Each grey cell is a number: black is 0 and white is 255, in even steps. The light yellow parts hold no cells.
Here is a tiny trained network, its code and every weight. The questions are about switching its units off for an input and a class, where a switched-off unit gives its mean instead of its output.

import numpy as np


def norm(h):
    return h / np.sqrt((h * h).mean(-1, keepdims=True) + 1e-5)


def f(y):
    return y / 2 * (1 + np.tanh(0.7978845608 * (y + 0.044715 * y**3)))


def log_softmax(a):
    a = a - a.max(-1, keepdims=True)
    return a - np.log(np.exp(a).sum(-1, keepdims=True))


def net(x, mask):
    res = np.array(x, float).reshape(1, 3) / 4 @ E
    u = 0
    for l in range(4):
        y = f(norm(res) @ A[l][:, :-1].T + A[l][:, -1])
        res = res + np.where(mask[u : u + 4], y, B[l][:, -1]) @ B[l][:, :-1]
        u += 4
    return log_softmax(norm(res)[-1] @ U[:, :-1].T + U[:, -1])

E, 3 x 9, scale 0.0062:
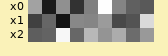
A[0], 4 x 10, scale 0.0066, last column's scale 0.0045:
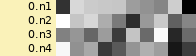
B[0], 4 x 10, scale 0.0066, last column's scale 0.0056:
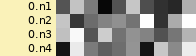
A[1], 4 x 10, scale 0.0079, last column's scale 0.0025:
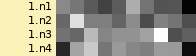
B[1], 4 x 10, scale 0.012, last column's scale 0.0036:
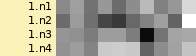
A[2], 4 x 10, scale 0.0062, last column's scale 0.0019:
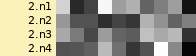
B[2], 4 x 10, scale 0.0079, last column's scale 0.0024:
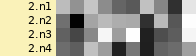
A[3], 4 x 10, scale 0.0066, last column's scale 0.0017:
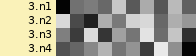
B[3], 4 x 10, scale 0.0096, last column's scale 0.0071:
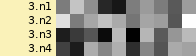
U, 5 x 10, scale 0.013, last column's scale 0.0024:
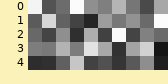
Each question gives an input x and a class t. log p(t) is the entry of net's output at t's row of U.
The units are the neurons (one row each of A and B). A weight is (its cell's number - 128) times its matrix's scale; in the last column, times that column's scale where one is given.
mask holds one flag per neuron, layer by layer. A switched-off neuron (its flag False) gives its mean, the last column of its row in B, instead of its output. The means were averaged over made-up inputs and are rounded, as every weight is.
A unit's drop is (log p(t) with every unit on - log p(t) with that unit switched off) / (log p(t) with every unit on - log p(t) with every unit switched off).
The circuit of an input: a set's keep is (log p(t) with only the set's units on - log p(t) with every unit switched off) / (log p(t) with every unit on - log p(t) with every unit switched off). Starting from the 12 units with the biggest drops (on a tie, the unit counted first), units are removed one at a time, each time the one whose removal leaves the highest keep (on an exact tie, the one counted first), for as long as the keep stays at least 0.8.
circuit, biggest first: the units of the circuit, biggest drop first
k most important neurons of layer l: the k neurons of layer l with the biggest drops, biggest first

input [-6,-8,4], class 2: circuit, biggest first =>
0.n2, 3.n3
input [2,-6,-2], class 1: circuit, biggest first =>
0.n4
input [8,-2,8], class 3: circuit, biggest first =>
0.n2, 1.n3
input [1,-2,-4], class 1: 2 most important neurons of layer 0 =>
0.n4, 0.n3
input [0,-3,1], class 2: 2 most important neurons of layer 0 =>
0.n2, 0.n4
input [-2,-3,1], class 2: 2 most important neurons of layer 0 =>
0.n2, 0.n3
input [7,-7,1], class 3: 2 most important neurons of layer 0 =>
0.n4, 0.n1
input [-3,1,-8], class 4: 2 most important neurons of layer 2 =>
2.n4, 2.n2
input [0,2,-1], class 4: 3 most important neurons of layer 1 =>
1.n4, 1.n1, 1.n3
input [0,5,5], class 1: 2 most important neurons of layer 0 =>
0.n1, 0.n2
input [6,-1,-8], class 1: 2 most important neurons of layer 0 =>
0.n2, 0.n4
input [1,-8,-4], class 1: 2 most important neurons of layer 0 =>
0.n4, 0.n3
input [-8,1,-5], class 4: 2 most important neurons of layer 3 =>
3.n2, 3.n4
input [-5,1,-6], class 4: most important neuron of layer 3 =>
3.n2
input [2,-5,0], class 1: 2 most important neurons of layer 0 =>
0.n4, 0.n3
